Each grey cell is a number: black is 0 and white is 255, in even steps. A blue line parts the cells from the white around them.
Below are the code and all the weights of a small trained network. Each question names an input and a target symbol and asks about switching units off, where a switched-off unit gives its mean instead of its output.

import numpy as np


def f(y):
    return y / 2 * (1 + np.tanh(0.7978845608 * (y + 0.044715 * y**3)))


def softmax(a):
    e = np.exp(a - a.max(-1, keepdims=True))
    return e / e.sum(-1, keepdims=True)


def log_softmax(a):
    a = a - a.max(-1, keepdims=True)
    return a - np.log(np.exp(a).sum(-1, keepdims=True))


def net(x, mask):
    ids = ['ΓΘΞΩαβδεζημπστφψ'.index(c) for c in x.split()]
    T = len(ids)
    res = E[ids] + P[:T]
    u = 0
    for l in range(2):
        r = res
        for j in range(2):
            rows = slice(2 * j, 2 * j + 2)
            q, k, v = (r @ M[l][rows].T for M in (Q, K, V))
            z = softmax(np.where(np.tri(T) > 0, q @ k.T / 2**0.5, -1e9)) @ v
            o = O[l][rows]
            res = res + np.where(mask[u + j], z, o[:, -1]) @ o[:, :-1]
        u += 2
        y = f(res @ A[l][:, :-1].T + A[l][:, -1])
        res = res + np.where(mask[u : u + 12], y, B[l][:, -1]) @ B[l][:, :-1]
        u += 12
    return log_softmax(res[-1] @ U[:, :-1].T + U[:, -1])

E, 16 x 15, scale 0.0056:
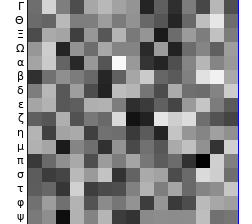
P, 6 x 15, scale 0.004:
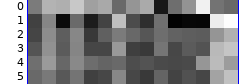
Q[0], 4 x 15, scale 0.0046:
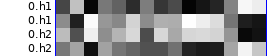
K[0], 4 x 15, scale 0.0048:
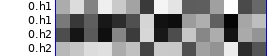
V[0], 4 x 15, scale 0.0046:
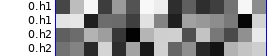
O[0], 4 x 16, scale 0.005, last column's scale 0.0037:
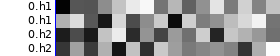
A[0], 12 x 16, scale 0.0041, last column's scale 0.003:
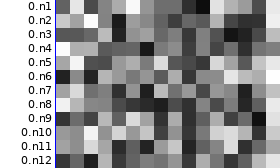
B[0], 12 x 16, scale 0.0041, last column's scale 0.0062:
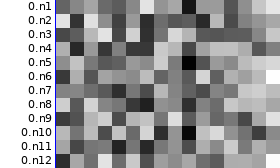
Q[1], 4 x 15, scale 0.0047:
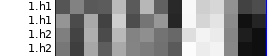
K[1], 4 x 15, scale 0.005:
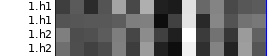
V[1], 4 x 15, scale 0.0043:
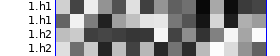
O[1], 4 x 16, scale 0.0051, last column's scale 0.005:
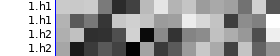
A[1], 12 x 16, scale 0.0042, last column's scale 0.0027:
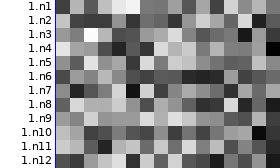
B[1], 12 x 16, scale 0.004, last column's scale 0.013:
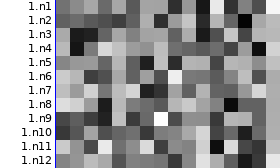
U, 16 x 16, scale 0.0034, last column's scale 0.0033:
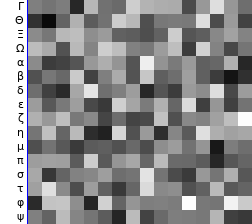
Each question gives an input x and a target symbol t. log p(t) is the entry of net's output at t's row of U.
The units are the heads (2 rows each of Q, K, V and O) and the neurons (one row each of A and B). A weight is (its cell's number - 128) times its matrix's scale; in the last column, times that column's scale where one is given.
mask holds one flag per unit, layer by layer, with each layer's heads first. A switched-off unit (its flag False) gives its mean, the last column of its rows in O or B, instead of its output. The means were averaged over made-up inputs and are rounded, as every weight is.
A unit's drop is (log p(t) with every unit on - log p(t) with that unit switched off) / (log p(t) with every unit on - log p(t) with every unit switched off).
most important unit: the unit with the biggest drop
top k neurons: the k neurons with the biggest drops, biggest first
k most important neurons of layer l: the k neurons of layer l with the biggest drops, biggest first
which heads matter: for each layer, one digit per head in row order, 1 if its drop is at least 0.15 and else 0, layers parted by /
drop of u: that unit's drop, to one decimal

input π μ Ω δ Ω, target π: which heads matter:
10 / 01
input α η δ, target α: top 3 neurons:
1.n2, 0.n10, 1.n7
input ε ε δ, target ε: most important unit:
0.h2
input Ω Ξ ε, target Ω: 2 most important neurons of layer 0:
0.n5, 0.n7
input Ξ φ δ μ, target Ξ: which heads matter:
11 / 01
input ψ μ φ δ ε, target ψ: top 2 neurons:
1.n4, 0.n8
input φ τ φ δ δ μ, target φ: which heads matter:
01 / 01
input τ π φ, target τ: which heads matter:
11 / 11
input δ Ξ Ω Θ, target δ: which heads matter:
11 / 10
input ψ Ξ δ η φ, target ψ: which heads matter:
11 / 11
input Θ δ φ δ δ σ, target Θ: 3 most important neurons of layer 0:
0.n10, 0.n9, 0.n1
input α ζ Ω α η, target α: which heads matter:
10 / 11
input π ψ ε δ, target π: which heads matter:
10 / 01
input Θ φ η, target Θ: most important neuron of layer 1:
1.n3
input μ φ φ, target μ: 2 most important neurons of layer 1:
1.n10, 1.n2
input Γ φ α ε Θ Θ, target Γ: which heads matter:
11 / 11
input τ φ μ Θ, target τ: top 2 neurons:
1.n6, 1.n8
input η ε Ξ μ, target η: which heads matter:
10 / 10
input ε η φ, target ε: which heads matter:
01 / 11
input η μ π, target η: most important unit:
1.h1
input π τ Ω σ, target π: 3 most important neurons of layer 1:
1.n8, 1.n1, 1.n12
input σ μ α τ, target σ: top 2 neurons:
1.n3, 0.n3
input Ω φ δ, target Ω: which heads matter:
11 / 11
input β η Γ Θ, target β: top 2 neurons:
1.n12, 0.n6
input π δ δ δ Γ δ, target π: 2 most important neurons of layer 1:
1.n8, 1.n1
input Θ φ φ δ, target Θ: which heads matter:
10 / 01
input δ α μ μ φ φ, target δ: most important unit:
1.h1
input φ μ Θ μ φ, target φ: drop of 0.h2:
0.4
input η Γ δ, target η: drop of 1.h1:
0.6
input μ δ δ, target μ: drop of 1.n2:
0.2
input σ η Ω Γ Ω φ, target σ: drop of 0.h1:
1.0
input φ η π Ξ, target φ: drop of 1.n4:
0.1
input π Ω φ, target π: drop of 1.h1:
0.0
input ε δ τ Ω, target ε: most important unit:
0.h2
